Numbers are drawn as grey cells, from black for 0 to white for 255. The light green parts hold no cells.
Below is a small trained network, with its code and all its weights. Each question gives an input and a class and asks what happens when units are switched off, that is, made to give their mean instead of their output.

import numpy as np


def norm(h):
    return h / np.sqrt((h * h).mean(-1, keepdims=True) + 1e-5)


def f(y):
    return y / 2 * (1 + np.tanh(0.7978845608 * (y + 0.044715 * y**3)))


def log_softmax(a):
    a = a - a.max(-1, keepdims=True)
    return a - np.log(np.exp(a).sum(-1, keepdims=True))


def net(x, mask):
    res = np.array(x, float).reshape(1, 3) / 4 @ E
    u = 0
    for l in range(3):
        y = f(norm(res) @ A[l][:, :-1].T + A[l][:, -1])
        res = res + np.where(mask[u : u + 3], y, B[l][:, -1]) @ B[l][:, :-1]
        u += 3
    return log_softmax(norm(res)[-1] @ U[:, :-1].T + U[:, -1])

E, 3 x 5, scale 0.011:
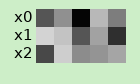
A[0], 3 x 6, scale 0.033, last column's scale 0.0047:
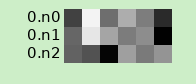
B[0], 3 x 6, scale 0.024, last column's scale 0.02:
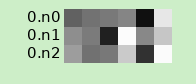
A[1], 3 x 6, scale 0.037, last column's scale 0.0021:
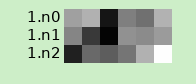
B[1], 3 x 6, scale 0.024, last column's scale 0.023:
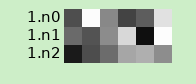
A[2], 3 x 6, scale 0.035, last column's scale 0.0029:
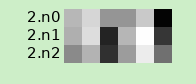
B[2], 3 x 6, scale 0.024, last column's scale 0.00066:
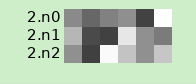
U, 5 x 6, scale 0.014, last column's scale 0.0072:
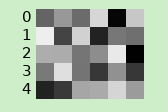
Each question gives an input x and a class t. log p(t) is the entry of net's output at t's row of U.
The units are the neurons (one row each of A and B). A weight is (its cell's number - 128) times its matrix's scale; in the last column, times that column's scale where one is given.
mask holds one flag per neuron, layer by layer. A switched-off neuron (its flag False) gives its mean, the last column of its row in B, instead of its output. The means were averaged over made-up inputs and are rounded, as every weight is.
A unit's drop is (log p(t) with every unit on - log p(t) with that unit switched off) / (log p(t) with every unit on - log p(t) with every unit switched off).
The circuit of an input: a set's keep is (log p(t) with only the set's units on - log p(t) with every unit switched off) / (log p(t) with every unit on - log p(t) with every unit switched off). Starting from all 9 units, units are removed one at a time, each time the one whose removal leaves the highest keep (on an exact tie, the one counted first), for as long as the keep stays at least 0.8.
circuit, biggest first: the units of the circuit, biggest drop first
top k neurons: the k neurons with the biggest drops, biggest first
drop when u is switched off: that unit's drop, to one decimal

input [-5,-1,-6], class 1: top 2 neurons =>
(0.n1, 1.n1)
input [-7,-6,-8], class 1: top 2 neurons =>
(0.n1, 1.n1)
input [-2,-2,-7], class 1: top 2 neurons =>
(0.n1, 0.n2)
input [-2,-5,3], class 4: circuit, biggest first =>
(0.n2, 1.n2, 0.n0)
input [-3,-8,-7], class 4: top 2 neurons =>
(0.n2, 0.n1)
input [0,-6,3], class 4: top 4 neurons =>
(0.n2, 1.n2, 0.n1, 0.n0)
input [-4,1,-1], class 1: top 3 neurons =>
(0.n1, 1.n1, 0.n2)
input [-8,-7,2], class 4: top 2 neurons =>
(0.n2, 0.n0)
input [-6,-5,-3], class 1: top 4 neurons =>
(0.n1, 1.n1, 1.n0, 0.n2)
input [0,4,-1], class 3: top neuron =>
(0.n1)
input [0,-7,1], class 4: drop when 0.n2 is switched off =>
0.7
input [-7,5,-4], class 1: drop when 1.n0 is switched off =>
0.3
